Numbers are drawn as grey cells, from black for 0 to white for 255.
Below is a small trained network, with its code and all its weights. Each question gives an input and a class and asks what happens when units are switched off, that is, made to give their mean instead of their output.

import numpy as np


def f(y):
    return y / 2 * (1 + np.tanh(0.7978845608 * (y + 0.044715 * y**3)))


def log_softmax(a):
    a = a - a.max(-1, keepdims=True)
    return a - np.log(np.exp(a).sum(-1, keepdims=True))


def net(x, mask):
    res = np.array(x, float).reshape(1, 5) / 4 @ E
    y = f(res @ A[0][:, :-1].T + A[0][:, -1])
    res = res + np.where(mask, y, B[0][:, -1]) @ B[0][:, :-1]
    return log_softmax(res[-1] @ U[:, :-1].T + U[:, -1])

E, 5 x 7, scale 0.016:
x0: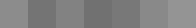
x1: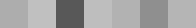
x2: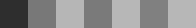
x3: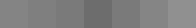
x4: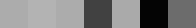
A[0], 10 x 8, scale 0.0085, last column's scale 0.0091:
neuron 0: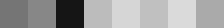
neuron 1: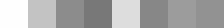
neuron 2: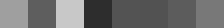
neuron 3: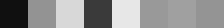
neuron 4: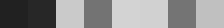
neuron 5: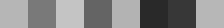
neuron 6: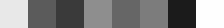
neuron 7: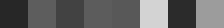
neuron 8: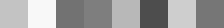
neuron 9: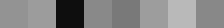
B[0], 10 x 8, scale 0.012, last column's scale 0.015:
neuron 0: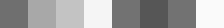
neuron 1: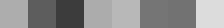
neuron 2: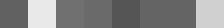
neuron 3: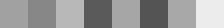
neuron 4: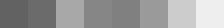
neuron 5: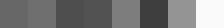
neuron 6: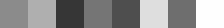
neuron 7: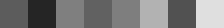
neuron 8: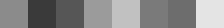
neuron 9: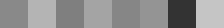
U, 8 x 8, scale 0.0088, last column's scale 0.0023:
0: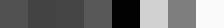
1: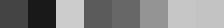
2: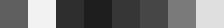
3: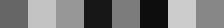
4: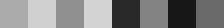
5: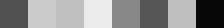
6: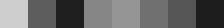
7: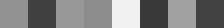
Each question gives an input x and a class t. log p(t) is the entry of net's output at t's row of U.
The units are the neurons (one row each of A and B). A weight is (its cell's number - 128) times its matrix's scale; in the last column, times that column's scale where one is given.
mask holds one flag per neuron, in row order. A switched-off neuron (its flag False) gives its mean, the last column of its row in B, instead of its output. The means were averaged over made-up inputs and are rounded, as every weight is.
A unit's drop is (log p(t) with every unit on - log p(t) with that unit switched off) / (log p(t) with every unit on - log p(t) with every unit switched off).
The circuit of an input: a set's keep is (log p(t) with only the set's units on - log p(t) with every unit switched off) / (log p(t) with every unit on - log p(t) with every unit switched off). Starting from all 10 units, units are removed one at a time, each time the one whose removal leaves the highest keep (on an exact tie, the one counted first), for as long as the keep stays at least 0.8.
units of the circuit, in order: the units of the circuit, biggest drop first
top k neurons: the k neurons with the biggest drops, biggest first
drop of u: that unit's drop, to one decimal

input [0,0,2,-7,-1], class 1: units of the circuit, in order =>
(neuron 2; neuron 1)
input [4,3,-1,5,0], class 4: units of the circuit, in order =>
(neuron 5)
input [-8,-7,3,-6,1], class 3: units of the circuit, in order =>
(neuron 2; neuron 3)
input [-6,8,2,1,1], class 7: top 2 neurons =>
(neuron 8; neuron 1)
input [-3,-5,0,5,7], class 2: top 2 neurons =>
(neuron 2; neuron 4)
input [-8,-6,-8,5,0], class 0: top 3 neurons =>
(neuron 7; neuron 6; neuron 3)
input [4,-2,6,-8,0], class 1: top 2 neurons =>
(neuron 4; neuron 2)
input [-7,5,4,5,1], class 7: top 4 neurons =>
(neuron 8; neuron 2; neuron 6; neuron 1)
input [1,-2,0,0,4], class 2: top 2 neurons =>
(neuron 4; neuron 2)
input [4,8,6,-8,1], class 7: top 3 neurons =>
(neuron 8; neuron 1; neuron 2)
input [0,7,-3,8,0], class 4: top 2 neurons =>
(neuron 0; neuron 9)
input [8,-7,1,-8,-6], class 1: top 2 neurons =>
(neuron 4; neuron 6)
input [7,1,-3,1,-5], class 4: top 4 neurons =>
(neuron 0; neuron 9; neuron 5; neuron 4)
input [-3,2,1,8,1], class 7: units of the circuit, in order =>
(neuron 6)
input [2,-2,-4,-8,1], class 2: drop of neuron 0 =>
0.1
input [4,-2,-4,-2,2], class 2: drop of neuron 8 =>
0.0
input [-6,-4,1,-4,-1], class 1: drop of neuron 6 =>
0.5
